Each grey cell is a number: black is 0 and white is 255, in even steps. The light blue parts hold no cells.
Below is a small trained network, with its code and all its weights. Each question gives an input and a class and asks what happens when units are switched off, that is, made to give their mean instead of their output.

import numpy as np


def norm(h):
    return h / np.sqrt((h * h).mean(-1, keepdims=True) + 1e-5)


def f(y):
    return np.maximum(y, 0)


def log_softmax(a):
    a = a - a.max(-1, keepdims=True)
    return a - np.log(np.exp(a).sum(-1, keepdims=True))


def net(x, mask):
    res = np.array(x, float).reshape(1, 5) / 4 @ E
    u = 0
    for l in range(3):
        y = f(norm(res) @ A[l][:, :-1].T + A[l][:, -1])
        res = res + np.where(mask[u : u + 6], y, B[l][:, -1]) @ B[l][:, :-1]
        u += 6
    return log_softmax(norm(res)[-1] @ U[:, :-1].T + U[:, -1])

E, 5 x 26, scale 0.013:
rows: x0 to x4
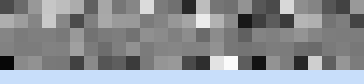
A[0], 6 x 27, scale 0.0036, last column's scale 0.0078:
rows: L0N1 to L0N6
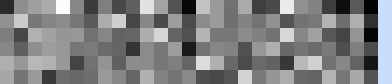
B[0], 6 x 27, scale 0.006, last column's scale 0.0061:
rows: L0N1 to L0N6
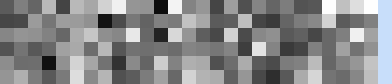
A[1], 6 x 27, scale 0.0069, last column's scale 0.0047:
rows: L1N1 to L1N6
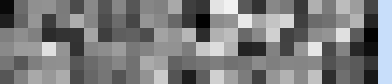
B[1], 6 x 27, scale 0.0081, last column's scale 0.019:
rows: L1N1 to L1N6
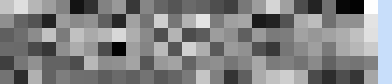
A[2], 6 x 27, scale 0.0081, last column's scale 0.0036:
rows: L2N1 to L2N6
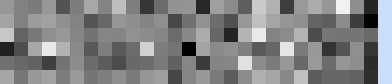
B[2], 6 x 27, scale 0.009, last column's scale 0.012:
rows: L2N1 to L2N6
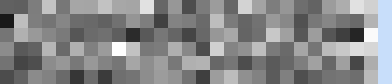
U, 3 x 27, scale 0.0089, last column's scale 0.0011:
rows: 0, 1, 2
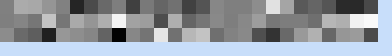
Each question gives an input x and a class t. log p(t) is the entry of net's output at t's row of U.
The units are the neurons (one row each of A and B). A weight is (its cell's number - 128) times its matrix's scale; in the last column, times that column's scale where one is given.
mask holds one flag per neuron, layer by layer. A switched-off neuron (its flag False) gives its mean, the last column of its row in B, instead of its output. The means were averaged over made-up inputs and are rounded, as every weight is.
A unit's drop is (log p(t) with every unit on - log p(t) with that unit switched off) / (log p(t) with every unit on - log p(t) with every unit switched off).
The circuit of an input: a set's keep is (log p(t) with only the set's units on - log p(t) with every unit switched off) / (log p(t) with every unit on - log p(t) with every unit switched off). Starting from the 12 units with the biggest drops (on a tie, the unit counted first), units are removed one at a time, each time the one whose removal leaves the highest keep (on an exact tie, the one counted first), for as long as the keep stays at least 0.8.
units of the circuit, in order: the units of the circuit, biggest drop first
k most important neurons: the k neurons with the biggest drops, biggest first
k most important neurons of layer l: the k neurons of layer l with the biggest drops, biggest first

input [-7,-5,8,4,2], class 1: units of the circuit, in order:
L1N3
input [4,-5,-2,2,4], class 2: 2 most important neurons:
L1N2; L1N3
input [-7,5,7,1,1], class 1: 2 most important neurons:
L1N3; L1N2
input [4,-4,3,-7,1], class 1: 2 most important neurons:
L0N1; L1N4
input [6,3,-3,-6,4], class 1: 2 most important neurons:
L0N1; L2N4
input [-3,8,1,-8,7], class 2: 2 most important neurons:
L1N4; L2N3
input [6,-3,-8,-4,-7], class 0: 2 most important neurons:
L2N3; L1N3
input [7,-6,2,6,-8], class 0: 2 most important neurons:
L2N3; L1N3
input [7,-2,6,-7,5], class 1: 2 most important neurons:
L0N1; L2N4
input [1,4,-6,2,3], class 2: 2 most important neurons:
L1N4; L0N5
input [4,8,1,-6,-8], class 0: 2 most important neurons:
L1N2; L2N3
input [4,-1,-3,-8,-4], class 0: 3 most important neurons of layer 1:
L1N3; L1N2; L1N4
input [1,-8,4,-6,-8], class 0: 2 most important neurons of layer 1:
L1N4; L1N2
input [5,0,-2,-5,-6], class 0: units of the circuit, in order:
L2N3
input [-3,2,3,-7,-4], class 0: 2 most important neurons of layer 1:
L1N3; L1N2
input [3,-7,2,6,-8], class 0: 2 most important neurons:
L2N3; L1N4
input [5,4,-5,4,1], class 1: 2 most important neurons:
L0N1; L1N2
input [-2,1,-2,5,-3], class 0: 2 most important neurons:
L1N3; L1N2
